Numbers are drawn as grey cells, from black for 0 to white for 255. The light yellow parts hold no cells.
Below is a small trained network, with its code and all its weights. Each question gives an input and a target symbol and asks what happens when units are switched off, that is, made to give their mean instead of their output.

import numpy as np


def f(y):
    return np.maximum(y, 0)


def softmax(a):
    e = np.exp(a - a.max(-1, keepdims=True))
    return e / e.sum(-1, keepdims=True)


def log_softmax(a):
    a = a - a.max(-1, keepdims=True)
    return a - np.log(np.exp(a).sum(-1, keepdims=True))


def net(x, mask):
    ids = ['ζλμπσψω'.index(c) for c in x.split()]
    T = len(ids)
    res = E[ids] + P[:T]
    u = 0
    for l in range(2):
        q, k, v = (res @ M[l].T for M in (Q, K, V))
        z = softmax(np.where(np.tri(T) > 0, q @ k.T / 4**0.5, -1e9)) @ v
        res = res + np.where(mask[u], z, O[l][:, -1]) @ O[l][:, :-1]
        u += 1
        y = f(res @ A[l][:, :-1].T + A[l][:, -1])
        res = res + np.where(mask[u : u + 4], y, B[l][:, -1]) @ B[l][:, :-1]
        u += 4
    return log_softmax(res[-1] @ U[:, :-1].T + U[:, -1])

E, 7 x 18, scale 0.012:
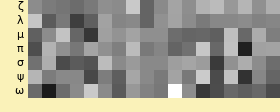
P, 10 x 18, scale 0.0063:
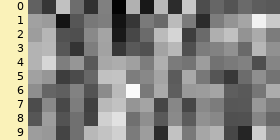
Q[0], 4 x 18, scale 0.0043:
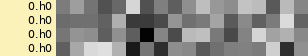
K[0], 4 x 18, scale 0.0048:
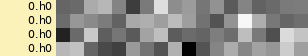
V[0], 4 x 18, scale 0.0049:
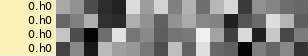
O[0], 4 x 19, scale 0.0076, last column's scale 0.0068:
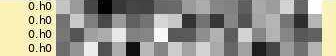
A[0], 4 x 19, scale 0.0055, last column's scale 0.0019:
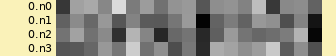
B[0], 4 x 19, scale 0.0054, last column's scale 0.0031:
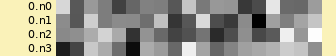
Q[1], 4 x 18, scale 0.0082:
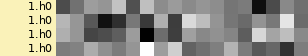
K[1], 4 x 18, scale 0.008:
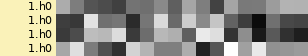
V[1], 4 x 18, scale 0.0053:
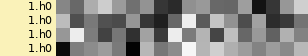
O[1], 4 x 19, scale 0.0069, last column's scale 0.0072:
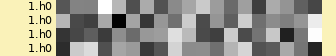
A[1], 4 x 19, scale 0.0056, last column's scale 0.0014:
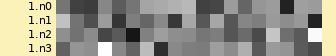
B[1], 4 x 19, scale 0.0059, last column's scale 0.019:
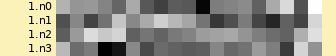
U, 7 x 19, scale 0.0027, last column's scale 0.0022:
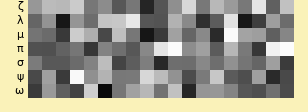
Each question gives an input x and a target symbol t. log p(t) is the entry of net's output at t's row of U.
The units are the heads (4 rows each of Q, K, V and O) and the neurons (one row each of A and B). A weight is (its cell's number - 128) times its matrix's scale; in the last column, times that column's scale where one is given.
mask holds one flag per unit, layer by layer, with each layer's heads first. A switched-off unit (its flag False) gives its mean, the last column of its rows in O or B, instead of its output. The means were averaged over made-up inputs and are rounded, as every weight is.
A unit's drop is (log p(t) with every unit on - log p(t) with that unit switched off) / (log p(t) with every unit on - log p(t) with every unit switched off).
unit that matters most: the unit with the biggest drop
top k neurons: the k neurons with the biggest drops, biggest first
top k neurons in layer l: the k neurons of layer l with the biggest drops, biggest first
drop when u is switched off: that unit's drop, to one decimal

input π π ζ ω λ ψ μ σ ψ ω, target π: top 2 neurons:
1.n3, 0.n2
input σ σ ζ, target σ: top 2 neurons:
1.n0, 0.n2
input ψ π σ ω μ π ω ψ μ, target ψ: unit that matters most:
0.h0
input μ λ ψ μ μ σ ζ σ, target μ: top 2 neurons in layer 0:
0.n1, 0.n2
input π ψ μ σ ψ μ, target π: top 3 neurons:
0.n2, 0.n1, 1.n3
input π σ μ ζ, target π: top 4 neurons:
0.n2, 1.n3, 0.n1, 1.n0
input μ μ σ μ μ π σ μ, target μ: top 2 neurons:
0.n1, 0.n2
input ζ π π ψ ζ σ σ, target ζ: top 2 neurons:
0.n3, 0.n1
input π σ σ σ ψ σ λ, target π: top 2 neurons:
0.n2, 0.n1
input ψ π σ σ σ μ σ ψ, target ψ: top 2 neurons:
0.n1, 1.n1
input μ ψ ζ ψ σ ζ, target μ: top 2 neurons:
0.n1, 0.n2
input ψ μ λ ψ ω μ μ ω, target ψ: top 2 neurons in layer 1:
1.n0, 1.n3
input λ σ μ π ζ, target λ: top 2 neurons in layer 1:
1.n1, 1.n0
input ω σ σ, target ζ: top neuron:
1.n1
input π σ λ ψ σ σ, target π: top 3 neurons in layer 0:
0.n2, 0.n1, 0.n3
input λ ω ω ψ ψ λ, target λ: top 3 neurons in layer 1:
1.n0, 1.n1, 1.n2
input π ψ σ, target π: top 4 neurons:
0.n2, 1.n3, 0.n1, 1.n0
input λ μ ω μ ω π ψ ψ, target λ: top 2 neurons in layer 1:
1.n0, 1.n2
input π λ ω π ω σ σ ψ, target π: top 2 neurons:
0.n2, 1.n3
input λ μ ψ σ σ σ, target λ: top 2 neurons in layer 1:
1.n0, 1.n1
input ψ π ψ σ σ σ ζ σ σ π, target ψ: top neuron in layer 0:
0.n1
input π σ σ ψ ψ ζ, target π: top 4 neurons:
0.n2, 0.n1, 1.n3, 1.n0
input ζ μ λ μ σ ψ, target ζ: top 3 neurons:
0.n3, 0.n1, 1.n1
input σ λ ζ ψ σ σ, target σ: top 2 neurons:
1.n0, 0.n2
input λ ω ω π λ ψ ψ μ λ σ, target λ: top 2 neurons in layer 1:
1.n0, 1.n2
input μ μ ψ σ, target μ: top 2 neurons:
0.n2, 0.n1
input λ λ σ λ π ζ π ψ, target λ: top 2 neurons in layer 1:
1.n0, 1.n1
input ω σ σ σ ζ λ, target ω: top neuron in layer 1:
1.n0
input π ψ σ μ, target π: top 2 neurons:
0.n2, 1.n3
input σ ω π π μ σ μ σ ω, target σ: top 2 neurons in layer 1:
1.n0, 1.n1
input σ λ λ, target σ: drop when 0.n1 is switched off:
0.0
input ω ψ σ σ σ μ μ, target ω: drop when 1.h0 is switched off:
1.0
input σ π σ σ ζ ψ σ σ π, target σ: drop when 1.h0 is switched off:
1.0
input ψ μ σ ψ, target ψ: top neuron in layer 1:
1.n1
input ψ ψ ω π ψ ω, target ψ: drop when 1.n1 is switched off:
0.1
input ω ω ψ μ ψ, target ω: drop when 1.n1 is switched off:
-0.2
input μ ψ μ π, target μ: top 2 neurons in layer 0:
0.n2, 0.n1
